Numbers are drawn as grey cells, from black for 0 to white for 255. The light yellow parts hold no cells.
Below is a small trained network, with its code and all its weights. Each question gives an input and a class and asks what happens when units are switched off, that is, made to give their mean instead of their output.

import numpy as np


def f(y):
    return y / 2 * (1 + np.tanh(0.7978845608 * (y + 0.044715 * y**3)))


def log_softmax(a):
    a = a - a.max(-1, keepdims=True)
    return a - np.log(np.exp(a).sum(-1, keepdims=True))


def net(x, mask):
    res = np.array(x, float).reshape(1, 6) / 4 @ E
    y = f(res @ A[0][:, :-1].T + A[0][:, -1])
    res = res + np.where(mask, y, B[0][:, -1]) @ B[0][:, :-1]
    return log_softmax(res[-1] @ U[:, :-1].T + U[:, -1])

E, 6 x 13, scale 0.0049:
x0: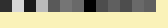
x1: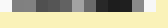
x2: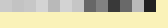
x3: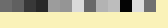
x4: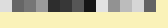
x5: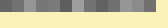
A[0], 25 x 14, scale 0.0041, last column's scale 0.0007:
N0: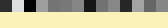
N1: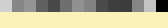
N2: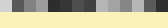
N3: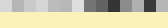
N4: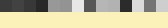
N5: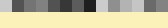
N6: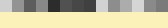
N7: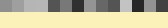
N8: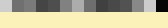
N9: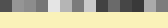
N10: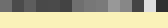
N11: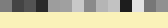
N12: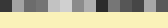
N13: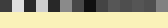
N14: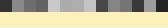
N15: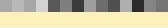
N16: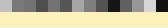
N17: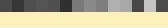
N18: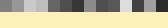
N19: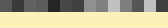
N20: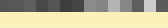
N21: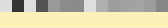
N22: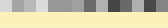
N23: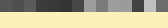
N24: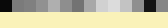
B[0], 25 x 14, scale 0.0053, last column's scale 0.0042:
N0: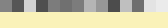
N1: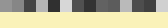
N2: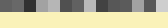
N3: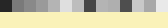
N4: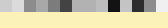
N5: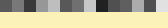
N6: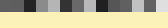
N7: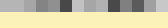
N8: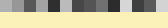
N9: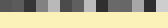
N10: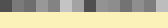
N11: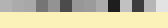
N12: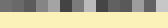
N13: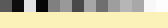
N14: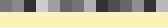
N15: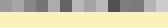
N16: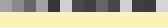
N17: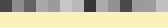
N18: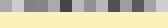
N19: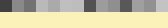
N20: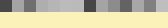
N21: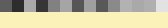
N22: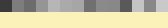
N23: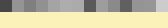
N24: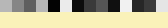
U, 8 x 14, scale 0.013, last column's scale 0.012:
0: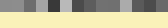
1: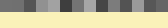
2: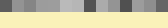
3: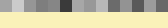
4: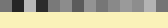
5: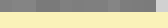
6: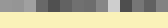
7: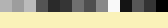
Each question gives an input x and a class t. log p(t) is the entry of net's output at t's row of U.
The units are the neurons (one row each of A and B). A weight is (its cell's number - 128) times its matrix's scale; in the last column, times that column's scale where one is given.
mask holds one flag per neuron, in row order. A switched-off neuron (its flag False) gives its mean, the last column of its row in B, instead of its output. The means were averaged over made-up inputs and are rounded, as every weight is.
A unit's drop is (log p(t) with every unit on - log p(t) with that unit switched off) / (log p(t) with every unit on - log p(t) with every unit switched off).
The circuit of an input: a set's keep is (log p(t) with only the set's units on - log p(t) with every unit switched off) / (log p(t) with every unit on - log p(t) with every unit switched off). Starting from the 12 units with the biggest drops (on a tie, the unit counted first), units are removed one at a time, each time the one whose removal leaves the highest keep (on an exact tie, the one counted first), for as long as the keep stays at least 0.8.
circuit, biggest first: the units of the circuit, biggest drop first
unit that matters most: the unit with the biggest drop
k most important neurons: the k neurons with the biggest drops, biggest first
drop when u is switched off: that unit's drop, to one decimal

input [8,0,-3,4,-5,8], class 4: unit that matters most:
N13
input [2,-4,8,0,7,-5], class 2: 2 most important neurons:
(N3 N22)
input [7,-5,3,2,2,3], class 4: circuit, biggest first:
(N13 N0)
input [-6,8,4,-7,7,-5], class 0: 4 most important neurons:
(N1 N16 N8 N13)
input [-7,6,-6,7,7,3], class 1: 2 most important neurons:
(N5 N6)
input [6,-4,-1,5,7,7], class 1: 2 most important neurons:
(N5 N6)
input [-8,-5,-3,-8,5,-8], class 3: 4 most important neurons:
(N18 N7 N13 N15)
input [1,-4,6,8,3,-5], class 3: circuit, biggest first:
(N4 N11)
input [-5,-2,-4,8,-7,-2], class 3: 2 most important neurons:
(N4 N11)
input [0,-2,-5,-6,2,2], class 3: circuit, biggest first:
(N18 N7)
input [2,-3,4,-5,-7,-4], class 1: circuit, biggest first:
(N9 N12)
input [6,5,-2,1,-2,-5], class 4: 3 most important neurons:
(N13 N0 N24)
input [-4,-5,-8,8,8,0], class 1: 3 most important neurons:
(N5 N6 N2)
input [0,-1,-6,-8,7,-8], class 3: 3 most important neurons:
(N18 N7 N15)
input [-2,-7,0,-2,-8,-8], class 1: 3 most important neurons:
(N9 N12 N14)
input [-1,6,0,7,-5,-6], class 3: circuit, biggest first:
(N4)
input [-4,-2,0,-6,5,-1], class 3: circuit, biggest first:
(N18 N7)
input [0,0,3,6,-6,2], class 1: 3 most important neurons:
(N9 N14 N12)
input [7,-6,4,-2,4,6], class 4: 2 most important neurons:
(N13 N0)
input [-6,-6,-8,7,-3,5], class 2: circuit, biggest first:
(N17 N20)
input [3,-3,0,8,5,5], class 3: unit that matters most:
N4
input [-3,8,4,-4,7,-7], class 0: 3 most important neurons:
(N1 N16 N8)
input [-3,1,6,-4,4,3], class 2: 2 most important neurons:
(N3 N22)
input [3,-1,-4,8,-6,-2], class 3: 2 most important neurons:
(N4 N11)
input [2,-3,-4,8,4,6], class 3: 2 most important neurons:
(N4 N11)
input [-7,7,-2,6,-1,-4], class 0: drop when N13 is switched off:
0.1
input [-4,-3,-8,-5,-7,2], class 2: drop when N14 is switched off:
-0.1
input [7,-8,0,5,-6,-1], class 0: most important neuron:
(N24)
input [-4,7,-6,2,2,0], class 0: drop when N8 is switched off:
0.2
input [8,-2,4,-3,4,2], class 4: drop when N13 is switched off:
0.4
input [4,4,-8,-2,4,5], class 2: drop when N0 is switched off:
0.0
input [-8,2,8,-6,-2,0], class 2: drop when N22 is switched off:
0.2
